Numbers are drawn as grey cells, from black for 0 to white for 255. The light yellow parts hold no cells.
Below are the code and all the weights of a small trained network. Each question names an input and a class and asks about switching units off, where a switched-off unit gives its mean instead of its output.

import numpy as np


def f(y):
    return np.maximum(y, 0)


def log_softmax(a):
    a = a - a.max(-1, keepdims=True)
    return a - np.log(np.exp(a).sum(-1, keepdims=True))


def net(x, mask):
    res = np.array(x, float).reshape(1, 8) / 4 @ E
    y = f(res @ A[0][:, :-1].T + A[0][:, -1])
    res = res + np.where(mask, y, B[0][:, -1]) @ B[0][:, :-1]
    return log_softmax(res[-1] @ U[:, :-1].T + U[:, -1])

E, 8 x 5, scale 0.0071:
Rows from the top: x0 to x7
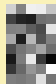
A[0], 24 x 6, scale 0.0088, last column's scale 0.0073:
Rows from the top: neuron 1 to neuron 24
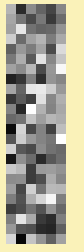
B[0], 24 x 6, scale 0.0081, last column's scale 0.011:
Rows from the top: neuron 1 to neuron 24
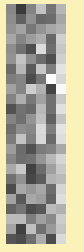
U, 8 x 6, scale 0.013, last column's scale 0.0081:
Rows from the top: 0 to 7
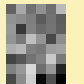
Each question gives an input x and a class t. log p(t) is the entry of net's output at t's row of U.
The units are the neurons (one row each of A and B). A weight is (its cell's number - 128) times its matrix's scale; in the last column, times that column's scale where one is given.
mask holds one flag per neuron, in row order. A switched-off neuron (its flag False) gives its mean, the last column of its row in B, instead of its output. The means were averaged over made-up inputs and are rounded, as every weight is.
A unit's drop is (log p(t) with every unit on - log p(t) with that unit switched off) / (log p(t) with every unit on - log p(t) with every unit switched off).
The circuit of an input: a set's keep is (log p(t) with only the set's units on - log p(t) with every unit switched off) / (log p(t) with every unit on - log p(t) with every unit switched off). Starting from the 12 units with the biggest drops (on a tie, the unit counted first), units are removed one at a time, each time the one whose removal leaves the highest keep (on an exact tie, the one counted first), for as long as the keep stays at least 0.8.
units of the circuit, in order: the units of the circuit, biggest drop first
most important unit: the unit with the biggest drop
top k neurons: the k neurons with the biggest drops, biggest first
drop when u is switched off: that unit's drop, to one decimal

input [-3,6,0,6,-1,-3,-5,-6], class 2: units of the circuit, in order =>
[neuron 23; neuron 14]
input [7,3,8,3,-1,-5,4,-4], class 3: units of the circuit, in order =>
[neuron 20; neuron 9]
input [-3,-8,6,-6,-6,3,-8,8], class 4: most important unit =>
neuron 22
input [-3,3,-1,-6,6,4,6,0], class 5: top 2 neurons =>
[neuron 8; neuron 16]
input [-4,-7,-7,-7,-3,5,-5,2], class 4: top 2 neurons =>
[neuron 22; neuron 3]
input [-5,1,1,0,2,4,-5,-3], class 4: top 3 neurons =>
[neuron 22; neuron 24; neuron 11]
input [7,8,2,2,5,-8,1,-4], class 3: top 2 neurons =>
[neuron 20; neuron 9]
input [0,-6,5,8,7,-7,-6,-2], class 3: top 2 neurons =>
[neuron 8; neuron 24]
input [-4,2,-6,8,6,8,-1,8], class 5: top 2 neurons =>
[neuron 8; neuron 9]
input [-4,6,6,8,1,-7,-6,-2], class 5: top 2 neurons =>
[neuron 18; neuron 9]
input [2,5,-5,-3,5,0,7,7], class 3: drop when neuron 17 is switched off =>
0.1
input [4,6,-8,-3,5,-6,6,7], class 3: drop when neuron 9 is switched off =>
0.0
